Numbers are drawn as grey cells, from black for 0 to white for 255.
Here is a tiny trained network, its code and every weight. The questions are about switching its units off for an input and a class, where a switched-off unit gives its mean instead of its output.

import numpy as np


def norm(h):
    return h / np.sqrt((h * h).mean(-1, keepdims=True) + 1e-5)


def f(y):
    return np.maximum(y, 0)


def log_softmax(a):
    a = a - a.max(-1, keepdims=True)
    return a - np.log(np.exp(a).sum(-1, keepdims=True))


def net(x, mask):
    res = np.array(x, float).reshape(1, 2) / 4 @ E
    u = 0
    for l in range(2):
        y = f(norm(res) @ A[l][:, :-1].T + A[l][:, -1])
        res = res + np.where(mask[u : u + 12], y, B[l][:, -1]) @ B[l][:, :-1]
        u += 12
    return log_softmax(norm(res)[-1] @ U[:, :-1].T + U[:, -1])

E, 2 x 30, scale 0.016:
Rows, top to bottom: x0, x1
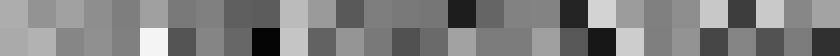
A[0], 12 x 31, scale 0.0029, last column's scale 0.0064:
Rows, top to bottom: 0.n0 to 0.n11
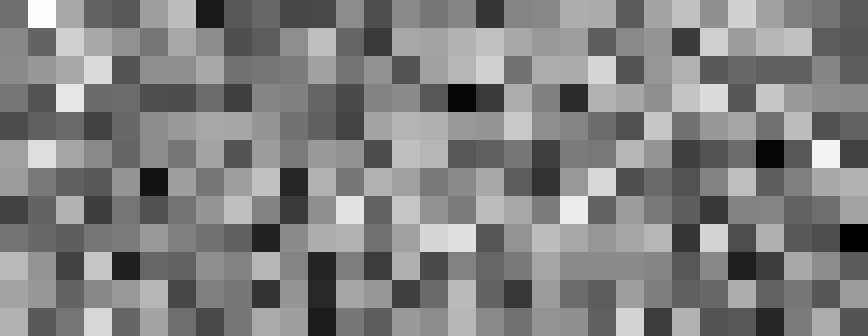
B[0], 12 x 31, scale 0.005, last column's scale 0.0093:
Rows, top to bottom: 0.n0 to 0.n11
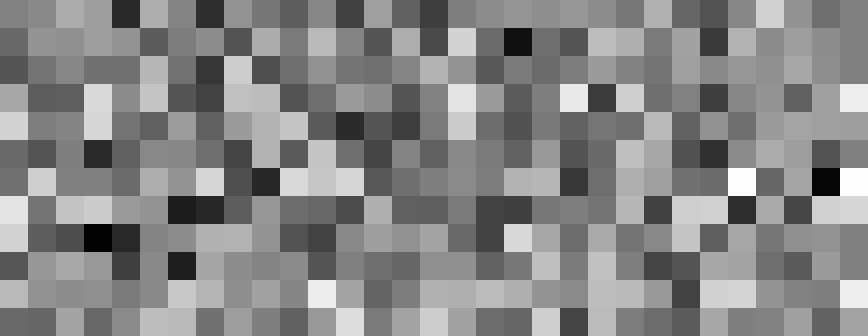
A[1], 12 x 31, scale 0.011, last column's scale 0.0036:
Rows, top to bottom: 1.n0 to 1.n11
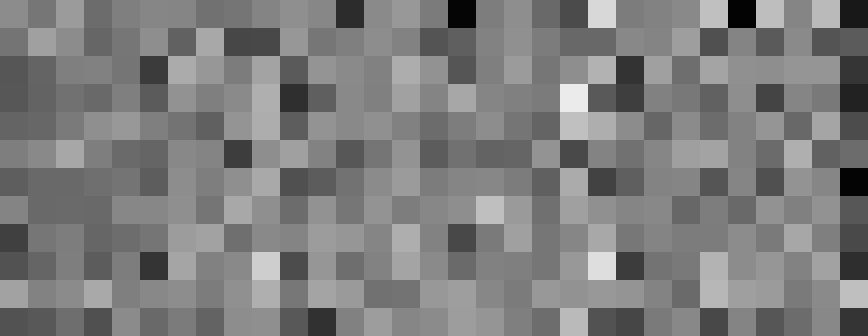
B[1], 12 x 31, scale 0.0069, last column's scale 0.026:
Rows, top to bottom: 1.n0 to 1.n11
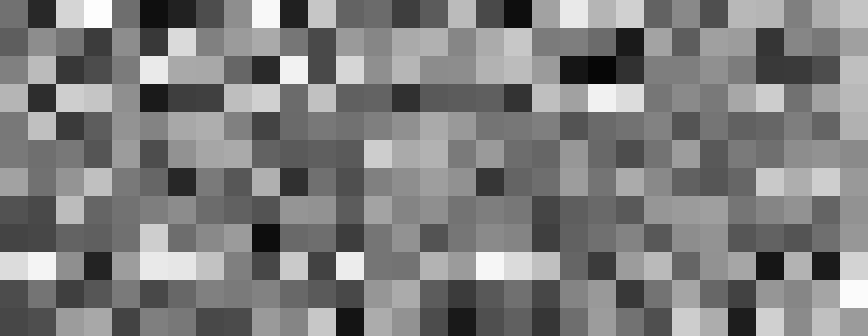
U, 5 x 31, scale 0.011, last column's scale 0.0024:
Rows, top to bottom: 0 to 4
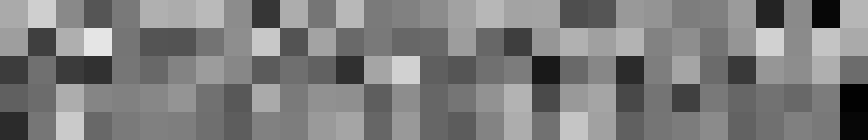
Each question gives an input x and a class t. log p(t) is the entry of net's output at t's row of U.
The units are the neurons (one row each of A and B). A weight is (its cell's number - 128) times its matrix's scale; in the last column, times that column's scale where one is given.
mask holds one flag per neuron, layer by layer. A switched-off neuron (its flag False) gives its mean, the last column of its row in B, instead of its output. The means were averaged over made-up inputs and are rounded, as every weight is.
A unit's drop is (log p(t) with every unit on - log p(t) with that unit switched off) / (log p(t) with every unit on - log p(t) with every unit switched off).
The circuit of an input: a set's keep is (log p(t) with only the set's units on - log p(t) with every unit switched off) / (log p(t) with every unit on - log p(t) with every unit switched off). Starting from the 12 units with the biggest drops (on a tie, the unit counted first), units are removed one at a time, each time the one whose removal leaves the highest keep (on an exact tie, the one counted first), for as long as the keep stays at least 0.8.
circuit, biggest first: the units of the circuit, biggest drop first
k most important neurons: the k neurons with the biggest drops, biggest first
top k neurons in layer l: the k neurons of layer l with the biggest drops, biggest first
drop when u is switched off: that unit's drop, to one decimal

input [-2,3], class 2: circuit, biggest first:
[1.n9 1.n0]
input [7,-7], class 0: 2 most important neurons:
[1.n9 1.n2]
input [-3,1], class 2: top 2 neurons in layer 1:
[1.n0 1.n10]
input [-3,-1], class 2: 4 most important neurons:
[0.n7 1.n0 1.n9 0.n6]
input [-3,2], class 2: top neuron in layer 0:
[0.n10]
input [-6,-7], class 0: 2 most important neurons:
[1.n9 1.n2]
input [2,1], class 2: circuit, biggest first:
[1.n0 1.n9]
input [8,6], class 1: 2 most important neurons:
[0.n6 1.n9]
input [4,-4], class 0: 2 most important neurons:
[0.n7 1.n9]
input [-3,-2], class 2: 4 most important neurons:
[0.n7 0.n6 1.n0 0.n3]
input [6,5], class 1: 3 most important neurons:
[0.n6 1.n9 1.n2]
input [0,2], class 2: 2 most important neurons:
[1.n9 1.n0]
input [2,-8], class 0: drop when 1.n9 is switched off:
0.1
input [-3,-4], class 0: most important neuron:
[0.n3]
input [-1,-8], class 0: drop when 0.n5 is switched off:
0.0
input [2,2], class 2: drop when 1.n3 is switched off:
0.2
